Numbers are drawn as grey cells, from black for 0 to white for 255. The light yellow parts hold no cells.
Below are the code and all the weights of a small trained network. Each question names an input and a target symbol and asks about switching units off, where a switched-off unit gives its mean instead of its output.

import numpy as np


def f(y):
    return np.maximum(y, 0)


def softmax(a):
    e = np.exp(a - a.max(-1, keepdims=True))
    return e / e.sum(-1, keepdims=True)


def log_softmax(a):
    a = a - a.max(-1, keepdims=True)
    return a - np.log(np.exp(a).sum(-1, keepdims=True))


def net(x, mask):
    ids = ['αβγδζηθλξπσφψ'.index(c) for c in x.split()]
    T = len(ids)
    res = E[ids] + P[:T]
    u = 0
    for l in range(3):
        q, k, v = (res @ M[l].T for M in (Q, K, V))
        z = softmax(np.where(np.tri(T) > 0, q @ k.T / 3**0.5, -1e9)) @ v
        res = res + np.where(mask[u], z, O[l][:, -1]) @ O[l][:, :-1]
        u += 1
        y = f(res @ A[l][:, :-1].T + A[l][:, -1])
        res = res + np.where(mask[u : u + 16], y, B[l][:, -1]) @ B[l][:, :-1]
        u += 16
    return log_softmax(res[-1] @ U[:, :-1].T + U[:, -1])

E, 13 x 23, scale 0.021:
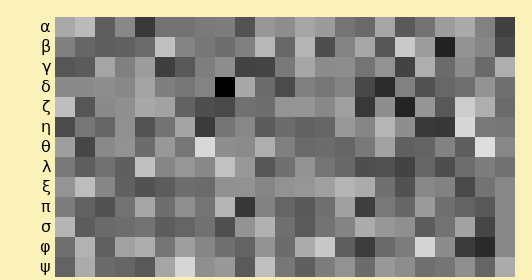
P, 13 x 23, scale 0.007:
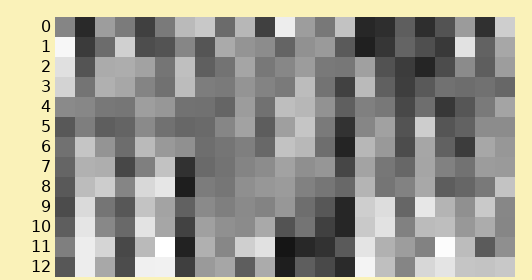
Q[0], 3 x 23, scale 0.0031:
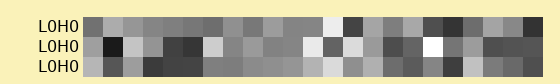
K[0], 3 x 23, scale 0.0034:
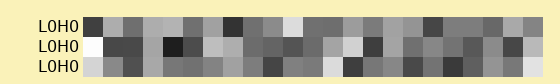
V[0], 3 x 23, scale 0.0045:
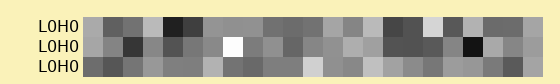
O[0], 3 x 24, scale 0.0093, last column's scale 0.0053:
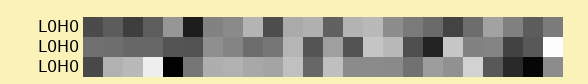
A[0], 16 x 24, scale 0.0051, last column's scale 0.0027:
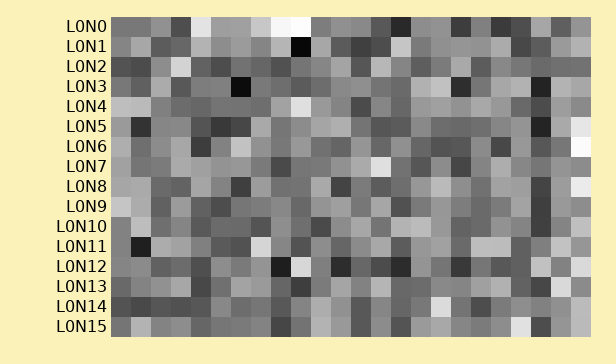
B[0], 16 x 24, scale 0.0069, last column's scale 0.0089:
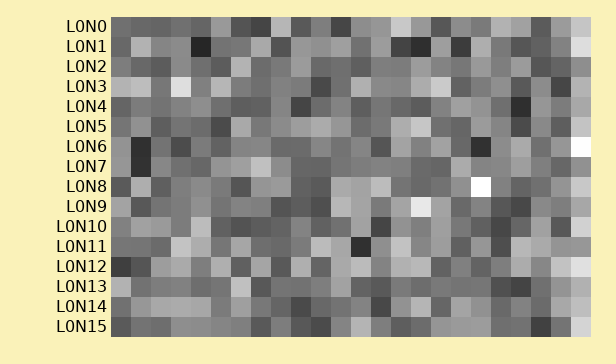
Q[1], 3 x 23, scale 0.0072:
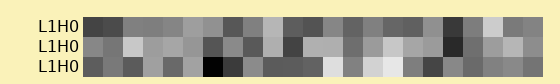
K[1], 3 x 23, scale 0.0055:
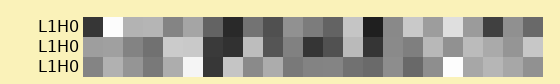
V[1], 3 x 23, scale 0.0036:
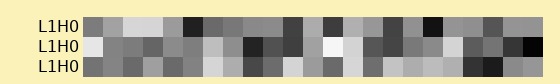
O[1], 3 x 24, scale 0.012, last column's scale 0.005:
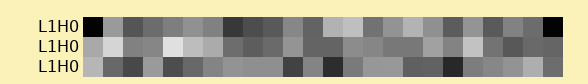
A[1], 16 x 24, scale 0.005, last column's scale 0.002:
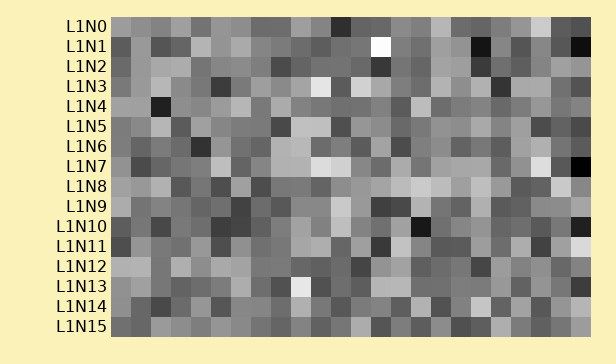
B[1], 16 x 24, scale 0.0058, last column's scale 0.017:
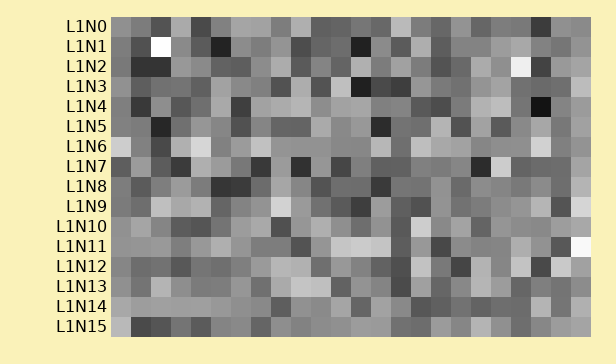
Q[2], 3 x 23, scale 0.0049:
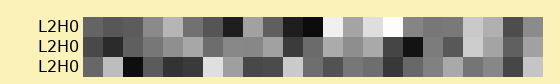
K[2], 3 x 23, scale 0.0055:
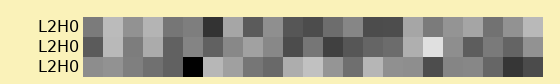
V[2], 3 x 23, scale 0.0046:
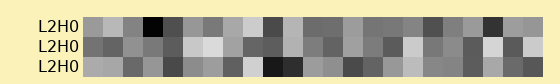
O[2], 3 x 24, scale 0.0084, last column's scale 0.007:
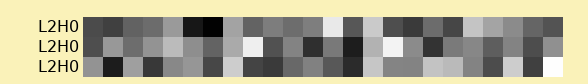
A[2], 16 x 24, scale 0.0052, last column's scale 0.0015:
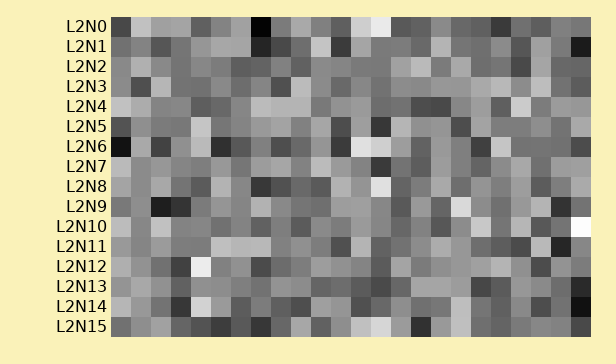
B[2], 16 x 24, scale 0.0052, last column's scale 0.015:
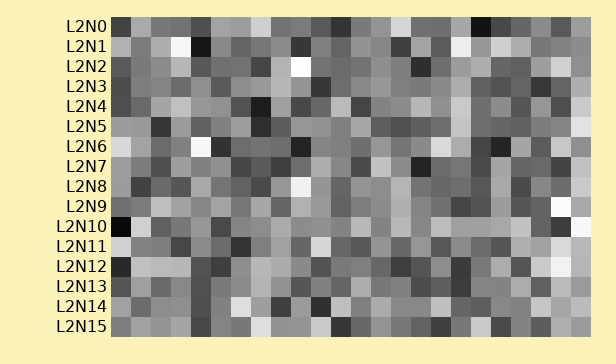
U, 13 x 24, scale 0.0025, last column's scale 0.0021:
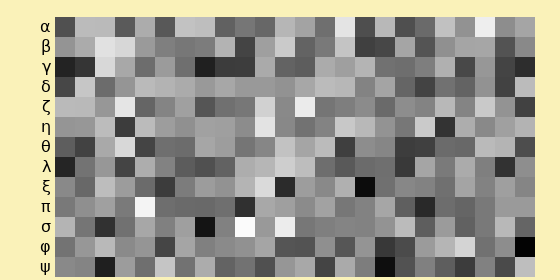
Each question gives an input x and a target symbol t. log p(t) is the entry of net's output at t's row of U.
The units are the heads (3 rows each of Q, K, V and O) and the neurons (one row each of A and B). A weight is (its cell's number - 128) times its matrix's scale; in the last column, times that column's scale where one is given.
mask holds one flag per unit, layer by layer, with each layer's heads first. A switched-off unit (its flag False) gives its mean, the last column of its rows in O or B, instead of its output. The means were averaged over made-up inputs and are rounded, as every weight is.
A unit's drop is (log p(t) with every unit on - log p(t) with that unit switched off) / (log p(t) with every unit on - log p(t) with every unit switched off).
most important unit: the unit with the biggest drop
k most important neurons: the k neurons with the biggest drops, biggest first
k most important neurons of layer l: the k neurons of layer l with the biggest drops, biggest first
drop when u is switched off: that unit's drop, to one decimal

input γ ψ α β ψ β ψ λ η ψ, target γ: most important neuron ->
L0N11
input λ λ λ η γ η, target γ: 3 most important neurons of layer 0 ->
L0N3, L0N11, L0N6
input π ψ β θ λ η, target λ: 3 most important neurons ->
L0N0, L0N10, L1N3
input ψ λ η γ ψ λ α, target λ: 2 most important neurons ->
L0N0, L1N3
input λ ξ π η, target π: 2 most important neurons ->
L0N1, L2N6
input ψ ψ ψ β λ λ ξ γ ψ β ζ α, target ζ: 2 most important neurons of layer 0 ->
L0N7, L0N3
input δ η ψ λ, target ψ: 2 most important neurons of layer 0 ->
L0N1, L0N0
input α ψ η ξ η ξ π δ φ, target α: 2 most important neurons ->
L2N14, L2N12
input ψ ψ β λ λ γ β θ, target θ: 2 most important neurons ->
L0N12, L0N6
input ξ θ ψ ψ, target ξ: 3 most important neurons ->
L2N15, L0N5, L0N10
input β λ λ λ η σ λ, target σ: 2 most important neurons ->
L0N8, L0N3
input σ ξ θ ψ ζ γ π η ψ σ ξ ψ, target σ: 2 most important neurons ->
L0N5, L2N8
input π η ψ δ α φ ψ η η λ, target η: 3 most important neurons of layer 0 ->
L0N0, L0N10, L0N3
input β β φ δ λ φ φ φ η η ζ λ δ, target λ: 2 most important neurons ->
L0N0, L1N5
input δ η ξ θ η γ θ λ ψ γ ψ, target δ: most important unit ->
L2H0
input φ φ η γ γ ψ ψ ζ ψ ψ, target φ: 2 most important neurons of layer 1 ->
L1N1, L1N12
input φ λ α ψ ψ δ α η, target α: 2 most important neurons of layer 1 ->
L1N9, L1N2
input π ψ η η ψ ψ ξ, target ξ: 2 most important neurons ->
L2N15, L0N1
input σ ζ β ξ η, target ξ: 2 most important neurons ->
L0N6, L1N9
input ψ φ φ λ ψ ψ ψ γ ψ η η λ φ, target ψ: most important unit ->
L2H0
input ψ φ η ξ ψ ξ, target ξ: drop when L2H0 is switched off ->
0.8
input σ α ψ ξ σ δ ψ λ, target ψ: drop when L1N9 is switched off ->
0.1
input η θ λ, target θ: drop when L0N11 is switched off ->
0.2
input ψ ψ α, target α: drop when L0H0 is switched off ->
0.1
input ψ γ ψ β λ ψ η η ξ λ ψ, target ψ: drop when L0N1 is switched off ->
0.1
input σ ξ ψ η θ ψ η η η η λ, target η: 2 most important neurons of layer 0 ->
L0N0, L0N10
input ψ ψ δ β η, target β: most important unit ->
L1H0
